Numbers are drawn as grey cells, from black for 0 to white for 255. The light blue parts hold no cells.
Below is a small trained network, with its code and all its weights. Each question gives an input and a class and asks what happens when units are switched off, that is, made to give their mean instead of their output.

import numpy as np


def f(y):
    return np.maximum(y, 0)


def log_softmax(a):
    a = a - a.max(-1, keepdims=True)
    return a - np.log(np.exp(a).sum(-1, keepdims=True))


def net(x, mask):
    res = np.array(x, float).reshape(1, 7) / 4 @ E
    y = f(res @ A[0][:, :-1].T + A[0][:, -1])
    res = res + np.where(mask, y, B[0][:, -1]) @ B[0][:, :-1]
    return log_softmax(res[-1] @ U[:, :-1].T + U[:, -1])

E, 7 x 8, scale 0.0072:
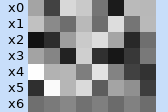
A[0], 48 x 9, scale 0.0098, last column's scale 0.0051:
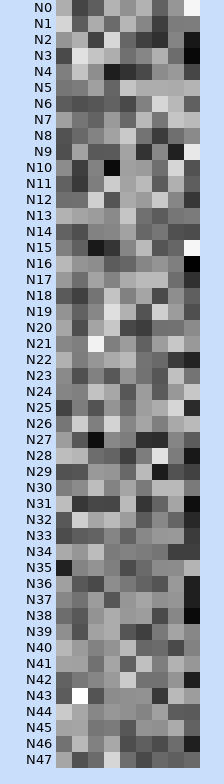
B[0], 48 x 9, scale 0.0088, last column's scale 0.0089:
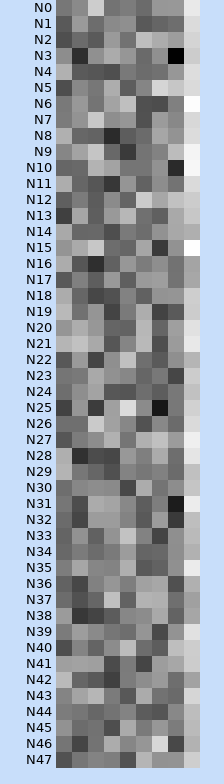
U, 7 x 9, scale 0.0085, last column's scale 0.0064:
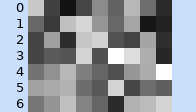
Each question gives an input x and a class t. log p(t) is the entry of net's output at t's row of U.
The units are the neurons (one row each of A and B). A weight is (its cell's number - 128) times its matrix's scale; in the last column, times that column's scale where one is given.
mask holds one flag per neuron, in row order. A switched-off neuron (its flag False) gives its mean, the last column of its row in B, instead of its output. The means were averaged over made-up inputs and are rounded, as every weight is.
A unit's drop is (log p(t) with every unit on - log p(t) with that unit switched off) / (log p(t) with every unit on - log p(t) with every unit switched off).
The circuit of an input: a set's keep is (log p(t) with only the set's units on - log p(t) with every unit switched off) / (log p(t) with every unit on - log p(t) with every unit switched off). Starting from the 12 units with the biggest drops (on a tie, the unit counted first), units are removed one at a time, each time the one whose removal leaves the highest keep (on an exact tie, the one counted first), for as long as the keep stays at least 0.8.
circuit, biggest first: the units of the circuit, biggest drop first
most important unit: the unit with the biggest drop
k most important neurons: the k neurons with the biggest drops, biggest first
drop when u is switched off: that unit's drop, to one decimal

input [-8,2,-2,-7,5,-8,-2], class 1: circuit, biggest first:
N10
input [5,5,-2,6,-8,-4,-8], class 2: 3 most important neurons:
N25; N6; N33
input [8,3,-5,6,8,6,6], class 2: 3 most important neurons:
N40; N22; N13
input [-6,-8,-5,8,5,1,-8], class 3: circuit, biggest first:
N2; N27
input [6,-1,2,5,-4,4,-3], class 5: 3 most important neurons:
N20; N19; N39
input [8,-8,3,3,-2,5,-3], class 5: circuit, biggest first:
N19; N20; N21
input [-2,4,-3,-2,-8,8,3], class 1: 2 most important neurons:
N3; N26
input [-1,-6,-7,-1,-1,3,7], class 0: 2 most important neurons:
N28; N4
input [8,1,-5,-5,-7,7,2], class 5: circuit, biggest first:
N21; N19
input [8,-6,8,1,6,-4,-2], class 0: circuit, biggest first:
N8; N42
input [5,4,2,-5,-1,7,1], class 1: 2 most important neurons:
N3; N32
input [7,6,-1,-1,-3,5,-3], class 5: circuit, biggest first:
N19; N21
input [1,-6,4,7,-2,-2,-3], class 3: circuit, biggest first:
N27; N2
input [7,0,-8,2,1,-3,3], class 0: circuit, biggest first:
N28
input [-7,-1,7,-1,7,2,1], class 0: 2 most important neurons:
N8; N29
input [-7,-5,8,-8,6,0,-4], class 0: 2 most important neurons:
N8; N29
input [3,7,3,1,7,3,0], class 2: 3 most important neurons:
N22; N13; N40
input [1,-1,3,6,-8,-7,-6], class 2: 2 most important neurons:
N25; N6
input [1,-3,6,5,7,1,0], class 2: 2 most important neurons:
N22; N13
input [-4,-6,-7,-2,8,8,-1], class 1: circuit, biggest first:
N3
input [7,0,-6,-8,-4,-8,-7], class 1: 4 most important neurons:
N10; N31; N6; N23
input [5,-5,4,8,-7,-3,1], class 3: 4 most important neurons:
N27; N47; N2; N36
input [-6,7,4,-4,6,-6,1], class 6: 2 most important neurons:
N0; N5
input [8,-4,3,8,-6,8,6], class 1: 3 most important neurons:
N3; N32; N46
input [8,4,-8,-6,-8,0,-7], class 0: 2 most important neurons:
N28; N4
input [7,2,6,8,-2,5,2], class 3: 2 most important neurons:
N2; N47
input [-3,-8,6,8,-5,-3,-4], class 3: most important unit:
N27
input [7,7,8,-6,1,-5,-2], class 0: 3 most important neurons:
N11; N38; N18
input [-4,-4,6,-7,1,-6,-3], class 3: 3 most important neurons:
N5; N12; N37
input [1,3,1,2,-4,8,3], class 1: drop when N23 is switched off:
0.0
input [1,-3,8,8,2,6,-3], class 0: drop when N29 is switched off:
0.3
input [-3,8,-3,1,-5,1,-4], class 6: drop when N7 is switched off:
0.3
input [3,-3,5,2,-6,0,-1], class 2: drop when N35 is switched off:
0.2
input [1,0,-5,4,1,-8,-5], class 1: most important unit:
N31
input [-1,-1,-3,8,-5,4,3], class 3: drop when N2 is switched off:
0.1
